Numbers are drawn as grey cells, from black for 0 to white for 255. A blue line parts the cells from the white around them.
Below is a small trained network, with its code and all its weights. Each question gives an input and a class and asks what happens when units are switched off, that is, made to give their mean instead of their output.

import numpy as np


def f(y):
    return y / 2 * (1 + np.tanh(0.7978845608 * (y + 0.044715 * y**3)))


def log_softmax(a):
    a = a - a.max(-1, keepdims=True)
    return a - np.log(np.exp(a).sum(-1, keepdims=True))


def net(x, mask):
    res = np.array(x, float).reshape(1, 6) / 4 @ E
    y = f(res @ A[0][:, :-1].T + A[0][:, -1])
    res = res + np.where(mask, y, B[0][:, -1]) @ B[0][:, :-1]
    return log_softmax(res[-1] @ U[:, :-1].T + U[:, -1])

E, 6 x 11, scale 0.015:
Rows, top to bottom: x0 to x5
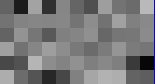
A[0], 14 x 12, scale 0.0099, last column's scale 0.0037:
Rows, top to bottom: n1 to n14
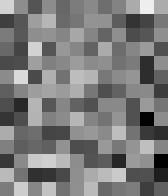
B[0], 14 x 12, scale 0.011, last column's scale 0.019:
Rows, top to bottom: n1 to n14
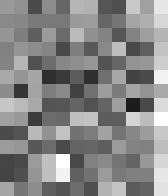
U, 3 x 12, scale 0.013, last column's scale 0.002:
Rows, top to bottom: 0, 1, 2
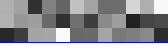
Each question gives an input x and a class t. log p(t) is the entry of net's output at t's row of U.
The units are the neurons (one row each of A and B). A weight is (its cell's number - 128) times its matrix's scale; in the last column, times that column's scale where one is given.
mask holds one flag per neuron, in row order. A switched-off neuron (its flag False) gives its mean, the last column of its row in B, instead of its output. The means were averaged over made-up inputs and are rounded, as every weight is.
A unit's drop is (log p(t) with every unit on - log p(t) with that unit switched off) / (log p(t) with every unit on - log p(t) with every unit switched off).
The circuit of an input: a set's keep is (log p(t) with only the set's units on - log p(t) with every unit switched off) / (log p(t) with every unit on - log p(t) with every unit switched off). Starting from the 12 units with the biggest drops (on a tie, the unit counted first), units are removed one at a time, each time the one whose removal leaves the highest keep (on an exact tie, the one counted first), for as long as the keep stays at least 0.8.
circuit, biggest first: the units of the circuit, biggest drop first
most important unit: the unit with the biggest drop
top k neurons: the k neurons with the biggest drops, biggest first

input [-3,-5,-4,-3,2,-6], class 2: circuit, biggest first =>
n12
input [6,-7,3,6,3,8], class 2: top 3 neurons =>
n13, n10, n6
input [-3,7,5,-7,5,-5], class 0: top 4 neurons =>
n9, n13, n10, n2
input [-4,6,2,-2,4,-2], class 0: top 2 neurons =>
n9, n8
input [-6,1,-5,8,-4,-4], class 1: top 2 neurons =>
n9, n6
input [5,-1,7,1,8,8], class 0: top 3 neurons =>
n9, n5, n12
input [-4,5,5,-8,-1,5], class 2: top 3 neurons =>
n13, n8, n10
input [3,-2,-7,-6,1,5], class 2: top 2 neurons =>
n13, n6
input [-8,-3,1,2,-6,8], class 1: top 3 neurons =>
n6, n12, n9
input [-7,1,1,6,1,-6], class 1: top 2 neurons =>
n6, n14
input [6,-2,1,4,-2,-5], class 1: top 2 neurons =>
n8, n13
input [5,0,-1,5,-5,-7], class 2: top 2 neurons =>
n12, n9
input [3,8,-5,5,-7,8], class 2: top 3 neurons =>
n13, n9, n10
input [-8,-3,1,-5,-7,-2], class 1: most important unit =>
n6
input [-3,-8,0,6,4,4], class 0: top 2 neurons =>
n9, n12
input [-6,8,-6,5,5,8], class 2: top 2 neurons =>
n13, n10
